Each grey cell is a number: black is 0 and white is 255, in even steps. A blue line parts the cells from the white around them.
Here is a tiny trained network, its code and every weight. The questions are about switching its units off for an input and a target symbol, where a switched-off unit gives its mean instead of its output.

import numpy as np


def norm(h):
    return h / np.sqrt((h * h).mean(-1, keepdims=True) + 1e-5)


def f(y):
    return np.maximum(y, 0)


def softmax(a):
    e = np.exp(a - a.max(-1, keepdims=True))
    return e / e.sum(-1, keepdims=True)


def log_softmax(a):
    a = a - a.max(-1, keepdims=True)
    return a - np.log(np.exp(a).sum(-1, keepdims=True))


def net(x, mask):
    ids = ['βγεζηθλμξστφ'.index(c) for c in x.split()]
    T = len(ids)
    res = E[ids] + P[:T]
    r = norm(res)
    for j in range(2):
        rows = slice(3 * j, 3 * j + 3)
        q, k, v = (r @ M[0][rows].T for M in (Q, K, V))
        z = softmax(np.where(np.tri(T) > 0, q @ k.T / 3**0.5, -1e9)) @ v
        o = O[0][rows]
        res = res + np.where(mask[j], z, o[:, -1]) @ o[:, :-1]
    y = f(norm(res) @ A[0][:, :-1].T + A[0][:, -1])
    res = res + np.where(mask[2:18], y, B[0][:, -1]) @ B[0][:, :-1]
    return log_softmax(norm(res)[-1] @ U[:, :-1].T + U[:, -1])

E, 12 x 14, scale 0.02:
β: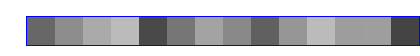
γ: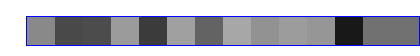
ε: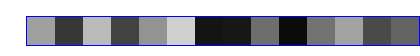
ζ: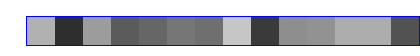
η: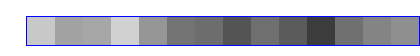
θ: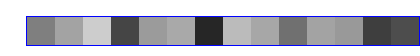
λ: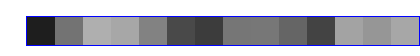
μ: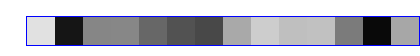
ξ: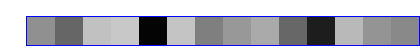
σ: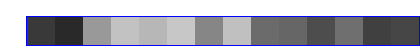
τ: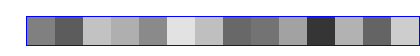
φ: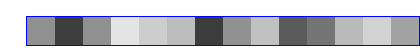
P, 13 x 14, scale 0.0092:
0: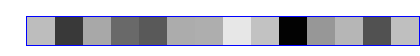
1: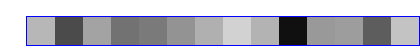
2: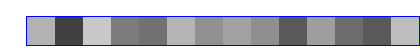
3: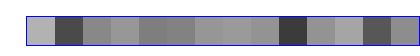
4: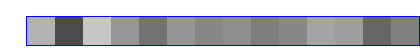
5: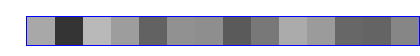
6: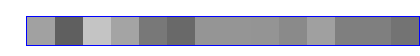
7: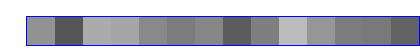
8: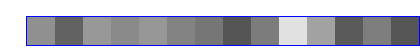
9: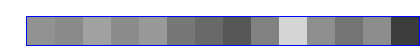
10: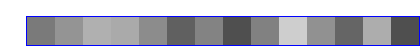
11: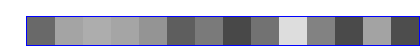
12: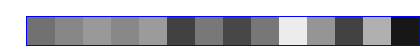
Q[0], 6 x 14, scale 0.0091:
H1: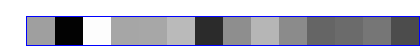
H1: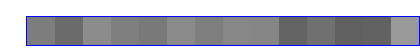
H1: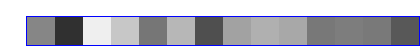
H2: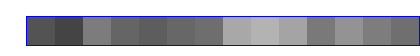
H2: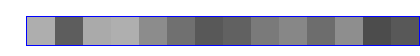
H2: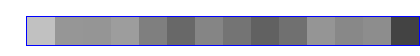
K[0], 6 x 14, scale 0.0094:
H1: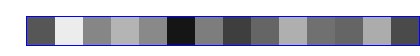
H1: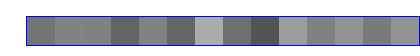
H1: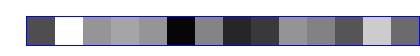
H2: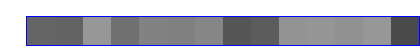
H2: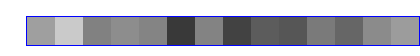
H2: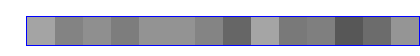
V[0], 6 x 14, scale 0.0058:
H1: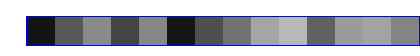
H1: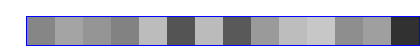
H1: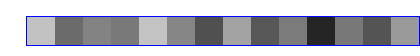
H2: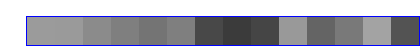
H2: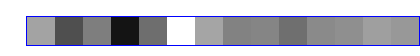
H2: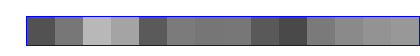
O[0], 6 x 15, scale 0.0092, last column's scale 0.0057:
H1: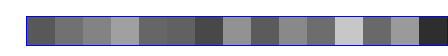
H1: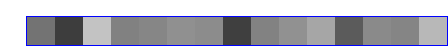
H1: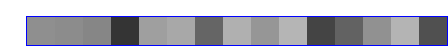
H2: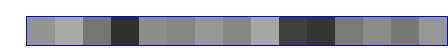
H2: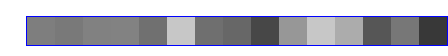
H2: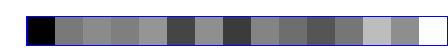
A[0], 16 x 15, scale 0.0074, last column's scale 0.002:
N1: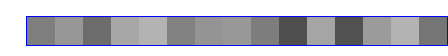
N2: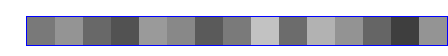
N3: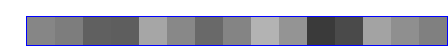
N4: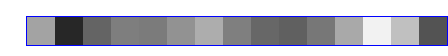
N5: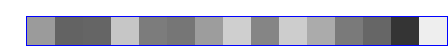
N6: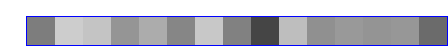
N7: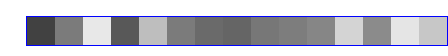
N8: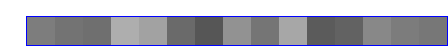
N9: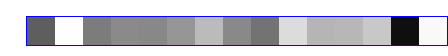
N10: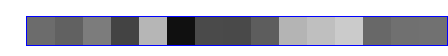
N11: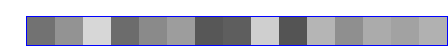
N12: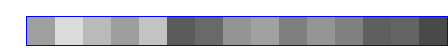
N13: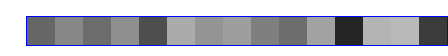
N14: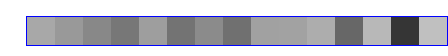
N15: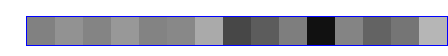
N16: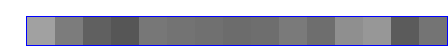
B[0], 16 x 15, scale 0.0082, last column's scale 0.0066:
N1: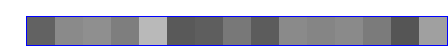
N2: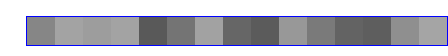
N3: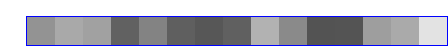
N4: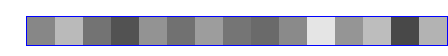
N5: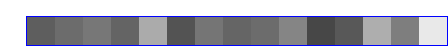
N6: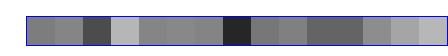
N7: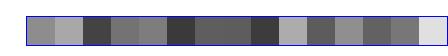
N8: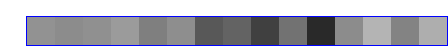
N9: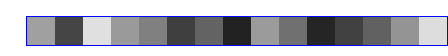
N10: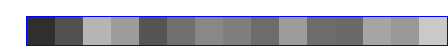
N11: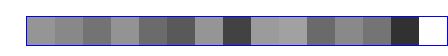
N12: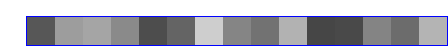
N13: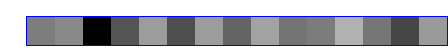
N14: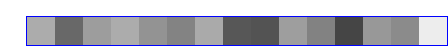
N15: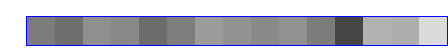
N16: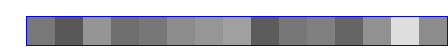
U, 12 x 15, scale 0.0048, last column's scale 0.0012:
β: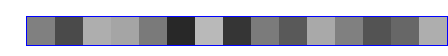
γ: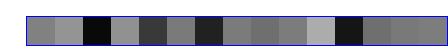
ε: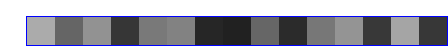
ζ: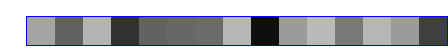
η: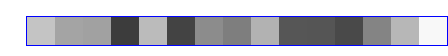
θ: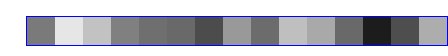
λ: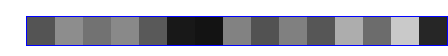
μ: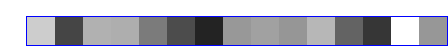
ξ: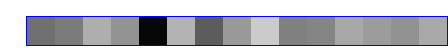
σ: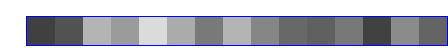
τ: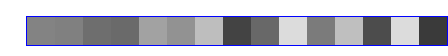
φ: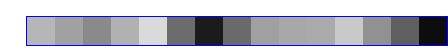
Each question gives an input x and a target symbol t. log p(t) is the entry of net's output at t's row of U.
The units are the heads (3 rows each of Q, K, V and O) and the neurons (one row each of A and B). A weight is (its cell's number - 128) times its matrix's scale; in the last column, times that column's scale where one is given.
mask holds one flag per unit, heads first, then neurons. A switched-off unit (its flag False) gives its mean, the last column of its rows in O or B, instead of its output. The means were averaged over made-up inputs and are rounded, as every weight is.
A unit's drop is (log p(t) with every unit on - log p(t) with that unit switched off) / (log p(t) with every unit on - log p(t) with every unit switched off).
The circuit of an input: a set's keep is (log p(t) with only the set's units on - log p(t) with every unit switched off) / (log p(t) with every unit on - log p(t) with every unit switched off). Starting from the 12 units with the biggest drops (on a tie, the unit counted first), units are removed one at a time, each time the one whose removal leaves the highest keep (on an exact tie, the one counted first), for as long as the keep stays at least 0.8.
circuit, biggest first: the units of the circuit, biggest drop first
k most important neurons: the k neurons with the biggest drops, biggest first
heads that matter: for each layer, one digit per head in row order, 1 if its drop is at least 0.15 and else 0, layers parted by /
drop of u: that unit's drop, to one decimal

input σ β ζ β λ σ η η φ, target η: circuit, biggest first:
[H1 H2]
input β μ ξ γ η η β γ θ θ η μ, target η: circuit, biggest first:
[H2 H1]
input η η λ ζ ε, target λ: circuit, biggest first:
[H1 N7]
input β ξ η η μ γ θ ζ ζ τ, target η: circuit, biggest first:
[H1 N3]
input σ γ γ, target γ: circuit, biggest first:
[H2 H1 N13]
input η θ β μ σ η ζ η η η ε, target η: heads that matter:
11
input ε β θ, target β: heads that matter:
10
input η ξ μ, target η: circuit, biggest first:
[H1]
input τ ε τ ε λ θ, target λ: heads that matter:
10
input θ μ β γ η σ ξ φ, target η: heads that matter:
11
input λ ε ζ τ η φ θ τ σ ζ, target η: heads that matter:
10
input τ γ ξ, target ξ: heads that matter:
11
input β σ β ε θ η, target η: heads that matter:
11
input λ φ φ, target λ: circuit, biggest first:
[H1]
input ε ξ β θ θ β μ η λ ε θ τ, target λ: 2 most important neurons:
[N7 N14]
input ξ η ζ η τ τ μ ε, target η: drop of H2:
0.1
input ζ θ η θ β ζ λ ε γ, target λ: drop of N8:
0.1
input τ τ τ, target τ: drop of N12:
0.0
